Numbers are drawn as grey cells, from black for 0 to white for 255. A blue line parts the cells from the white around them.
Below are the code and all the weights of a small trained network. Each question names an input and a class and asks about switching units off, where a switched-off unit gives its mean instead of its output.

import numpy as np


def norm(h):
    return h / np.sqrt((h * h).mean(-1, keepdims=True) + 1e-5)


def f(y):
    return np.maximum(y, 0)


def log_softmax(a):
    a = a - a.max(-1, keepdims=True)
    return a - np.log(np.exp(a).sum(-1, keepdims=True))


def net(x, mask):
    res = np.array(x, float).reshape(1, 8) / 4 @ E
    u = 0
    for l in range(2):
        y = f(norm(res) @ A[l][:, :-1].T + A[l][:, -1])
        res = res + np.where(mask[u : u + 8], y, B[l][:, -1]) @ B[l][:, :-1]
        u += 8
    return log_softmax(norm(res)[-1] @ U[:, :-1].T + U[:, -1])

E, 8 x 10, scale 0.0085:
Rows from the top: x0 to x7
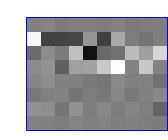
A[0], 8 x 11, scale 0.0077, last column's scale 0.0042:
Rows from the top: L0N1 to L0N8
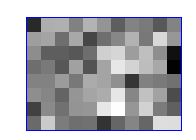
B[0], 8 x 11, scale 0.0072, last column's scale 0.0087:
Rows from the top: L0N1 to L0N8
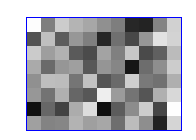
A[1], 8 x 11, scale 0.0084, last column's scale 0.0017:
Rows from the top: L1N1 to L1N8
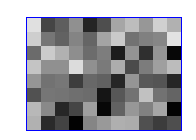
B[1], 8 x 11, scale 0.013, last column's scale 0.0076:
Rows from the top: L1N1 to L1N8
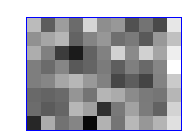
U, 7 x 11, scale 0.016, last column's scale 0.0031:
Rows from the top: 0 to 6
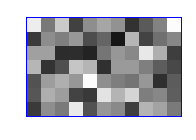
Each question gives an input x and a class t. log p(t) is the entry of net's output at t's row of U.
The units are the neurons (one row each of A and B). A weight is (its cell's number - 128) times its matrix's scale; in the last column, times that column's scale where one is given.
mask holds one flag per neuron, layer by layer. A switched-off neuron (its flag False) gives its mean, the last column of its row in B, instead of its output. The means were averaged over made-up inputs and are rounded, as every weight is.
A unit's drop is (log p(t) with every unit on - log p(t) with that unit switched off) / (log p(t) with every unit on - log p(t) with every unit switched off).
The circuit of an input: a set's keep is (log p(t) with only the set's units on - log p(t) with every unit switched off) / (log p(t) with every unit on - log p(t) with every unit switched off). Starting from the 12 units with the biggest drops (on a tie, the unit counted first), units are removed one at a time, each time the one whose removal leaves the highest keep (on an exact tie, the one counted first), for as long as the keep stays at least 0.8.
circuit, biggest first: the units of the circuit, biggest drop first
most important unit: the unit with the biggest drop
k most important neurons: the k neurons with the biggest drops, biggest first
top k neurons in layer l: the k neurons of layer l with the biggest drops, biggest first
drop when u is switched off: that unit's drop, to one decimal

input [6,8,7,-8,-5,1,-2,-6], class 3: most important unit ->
L1N7
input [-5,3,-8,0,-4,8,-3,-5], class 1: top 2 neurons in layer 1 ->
(L1N8, L1N3)
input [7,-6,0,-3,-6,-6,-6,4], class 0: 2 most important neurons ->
(L0N1, L1N8)
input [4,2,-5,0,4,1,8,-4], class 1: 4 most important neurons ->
(L0N6, L1N3, L1N8, L0N7)
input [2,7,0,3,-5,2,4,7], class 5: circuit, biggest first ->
(L1N8, L0N2)
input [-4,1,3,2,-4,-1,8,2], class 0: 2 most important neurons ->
(L0N4, L0N6)
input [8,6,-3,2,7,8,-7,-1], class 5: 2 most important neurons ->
(L1N8, L0N7)
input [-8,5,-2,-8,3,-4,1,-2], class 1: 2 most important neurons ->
(L1N8, L0N2)
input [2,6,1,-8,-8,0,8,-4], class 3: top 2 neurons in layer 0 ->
(L0N6, L0N3)
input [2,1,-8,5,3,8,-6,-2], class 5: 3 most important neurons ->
(L1N8, L0N2, L0N6)
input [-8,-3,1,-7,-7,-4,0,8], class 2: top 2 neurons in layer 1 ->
(L1N3, L1N1)
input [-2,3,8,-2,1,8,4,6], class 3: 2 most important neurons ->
(L0N2, L1N1)
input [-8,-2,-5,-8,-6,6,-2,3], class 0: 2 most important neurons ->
(L0N7, L1N3)
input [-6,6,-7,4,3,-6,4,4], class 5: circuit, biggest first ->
(L1N8)
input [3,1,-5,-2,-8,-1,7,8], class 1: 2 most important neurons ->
(L0N6, L0N2)
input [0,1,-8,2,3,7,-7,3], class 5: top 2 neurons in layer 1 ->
(L1N8, L1N1)
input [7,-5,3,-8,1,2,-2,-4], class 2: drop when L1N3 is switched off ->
1.1
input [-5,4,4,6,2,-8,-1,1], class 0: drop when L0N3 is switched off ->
0.0
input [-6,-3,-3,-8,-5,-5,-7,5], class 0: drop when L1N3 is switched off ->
0.1
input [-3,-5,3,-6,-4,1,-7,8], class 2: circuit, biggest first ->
(L1N3)
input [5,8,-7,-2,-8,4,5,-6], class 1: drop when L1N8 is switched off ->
0.4
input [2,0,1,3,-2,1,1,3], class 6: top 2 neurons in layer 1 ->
(L1N3, L1N1)
